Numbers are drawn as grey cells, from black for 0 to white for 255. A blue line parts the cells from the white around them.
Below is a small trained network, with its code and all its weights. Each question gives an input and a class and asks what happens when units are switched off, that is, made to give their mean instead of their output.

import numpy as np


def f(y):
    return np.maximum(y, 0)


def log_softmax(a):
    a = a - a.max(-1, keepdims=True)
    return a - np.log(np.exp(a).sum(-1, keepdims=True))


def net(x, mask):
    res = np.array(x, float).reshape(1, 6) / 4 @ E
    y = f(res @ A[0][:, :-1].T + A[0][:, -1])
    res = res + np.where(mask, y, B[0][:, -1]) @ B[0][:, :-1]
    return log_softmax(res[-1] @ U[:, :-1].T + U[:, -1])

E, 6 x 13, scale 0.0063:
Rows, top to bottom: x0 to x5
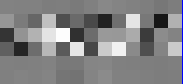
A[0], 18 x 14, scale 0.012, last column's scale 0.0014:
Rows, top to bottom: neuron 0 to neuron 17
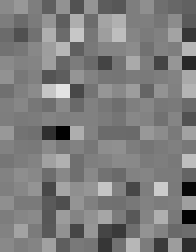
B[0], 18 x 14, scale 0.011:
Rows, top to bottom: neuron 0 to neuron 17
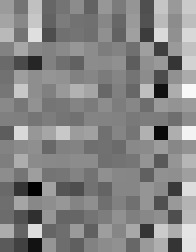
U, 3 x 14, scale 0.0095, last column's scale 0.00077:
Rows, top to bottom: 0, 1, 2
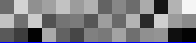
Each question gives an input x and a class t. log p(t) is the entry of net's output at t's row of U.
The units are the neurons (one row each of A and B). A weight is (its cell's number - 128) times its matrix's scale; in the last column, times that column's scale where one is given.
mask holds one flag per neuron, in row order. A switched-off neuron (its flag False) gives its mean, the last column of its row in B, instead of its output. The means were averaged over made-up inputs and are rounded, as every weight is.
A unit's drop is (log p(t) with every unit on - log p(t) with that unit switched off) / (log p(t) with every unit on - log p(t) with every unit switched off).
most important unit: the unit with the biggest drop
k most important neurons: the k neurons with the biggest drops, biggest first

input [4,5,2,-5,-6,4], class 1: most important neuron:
neuron 16
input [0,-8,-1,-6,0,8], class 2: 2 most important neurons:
neuron 13; neuron 15
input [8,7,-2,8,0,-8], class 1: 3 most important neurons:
neuron 2; neuron 1; neuron 13
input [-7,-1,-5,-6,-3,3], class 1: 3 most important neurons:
neuron 16; neuron 6; neuron 0
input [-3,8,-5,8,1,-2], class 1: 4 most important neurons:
neuron 2; neuron 1; neuron 13; neuron 15
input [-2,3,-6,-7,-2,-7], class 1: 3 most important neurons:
neuron 16; neuron 0; neuron 6
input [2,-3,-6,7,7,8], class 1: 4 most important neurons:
neuron 2; neuron 1; neuron 6; neuron 3
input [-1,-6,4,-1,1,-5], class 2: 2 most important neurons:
neuron 13; neuron 9
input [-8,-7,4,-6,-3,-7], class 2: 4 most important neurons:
neuron 13; neuron 15; neuron 2; neuron 1
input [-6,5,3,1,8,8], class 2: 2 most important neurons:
neuron 9; neuron 17
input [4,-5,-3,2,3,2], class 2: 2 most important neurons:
neuron 13; neuron 6
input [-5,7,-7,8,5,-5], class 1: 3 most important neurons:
neuron 2; neuron 1; neuron 6
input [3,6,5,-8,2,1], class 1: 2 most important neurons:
neuron 16; neuron 0
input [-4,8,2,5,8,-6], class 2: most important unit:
neuron 17
